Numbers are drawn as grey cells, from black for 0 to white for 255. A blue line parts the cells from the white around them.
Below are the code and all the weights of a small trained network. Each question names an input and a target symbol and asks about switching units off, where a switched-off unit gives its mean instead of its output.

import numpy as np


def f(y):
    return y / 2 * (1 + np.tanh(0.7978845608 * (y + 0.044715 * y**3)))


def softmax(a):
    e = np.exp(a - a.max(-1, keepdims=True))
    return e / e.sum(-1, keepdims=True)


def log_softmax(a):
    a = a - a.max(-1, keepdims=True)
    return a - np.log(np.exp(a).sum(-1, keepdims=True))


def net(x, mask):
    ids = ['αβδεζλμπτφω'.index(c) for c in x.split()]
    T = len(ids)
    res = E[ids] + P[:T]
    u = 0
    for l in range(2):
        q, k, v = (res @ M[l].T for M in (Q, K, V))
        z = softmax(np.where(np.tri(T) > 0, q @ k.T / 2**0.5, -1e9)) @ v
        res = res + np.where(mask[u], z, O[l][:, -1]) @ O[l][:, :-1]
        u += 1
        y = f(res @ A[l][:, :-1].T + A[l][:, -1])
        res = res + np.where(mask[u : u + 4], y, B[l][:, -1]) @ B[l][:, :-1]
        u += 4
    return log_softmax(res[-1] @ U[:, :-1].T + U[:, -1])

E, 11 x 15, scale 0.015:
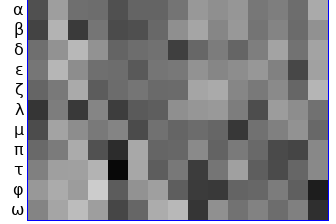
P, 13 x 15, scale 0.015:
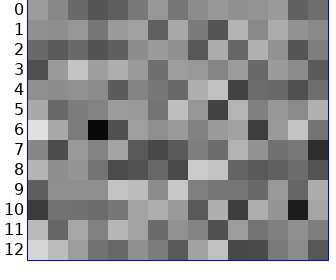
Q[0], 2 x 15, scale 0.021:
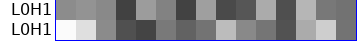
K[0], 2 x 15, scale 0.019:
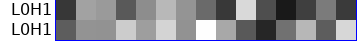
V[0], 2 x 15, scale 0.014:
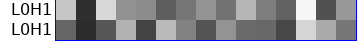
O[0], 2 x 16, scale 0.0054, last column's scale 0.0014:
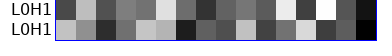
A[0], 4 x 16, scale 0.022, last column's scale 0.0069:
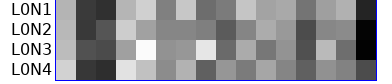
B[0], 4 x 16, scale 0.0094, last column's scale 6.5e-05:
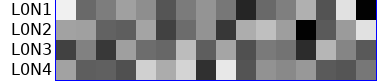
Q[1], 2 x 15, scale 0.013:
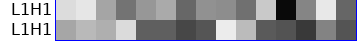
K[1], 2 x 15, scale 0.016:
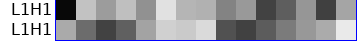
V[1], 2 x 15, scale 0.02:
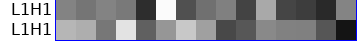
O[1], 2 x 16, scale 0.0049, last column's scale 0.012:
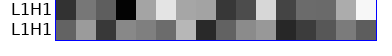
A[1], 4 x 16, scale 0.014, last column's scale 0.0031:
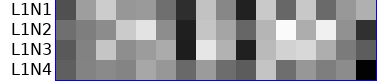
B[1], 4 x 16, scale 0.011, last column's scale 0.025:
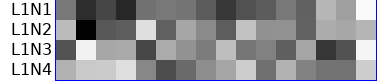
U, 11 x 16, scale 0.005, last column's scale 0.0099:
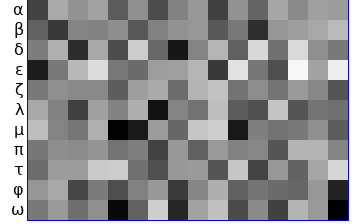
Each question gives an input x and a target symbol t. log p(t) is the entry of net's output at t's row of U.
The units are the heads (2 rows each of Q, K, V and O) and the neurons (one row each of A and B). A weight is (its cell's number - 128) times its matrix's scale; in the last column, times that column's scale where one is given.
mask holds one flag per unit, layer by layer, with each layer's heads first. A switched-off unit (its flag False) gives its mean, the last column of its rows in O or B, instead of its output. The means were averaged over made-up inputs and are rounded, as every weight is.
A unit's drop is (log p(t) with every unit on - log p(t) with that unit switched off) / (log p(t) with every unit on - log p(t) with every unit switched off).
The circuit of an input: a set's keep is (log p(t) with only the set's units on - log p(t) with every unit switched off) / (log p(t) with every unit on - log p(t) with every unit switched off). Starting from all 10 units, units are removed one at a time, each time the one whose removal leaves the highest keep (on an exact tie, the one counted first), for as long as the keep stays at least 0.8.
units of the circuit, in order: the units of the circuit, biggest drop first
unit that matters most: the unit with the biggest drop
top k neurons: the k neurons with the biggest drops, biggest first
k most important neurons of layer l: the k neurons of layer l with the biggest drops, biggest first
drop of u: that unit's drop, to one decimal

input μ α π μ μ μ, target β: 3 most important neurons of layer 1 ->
L1N4, L1N2, L1N1
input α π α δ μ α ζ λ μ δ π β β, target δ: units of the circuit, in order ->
L0H1
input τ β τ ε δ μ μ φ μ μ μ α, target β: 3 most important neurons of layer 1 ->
L1N4, L1N2, L1N1
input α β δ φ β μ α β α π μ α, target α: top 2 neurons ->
L1N3, L1N2
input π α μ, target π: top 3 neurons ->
L1N4, L1N3, L1N1
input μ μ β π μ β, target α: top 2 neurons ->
L1N3, L1N2
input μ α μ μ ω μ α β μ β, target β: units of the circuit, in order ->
L1H1, L1N2, L1N4
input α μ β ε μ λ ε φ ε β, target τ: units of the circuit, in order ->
L1H1, L1N1, L0N2
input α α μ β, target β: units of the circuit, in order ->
L1N2, L1H1
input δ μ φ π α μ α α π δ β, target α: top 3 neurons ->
L1N2, L1N3, L1N4
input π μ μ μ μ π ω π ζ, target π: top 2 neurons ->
L1N4, L1N3
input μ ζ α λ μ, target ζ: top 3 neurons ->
L1N2, L1N3, L1N1
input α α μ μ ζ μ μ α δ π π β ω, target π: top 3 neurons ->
L1N3, L1N4, L1N1
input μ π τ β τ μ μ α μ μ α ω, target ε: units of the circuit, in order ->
L0N3
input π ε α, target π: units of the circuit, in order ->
L1H1, L1N4, L1N3
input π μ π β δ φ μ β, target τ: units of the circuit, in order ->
L1H1, L1N1, L0N4
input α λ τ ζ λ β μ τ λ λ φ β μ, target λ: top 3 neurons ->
L1N1, L1N4, L1N3
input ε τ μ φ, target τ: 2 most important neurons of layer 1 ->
L1N1, L1N4
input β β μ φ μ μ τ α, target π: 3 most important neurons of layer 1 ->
L1N3, L1N4, L1N1
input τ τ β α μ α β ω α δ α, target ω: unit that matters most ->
L1H1
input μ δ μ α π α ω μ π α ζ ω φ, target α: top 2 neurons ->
L1N2, L1N4
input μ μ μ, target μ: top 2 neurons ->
L1N1, L1N2
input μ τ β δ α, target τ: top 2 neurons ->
L1N1, L1N4
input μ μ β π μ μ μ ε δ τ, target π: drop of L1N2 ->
-0.1
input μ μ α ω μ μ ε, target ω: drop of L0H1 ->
0.4
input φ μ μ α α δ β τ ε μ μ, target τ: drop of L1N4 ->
0.2
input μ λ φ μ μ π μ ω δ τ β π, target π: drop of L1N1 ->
0.3
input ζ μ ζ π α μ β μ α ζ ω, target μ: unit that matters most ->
L1H1
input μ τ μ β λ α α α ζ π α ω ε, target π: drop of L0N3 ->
0.0
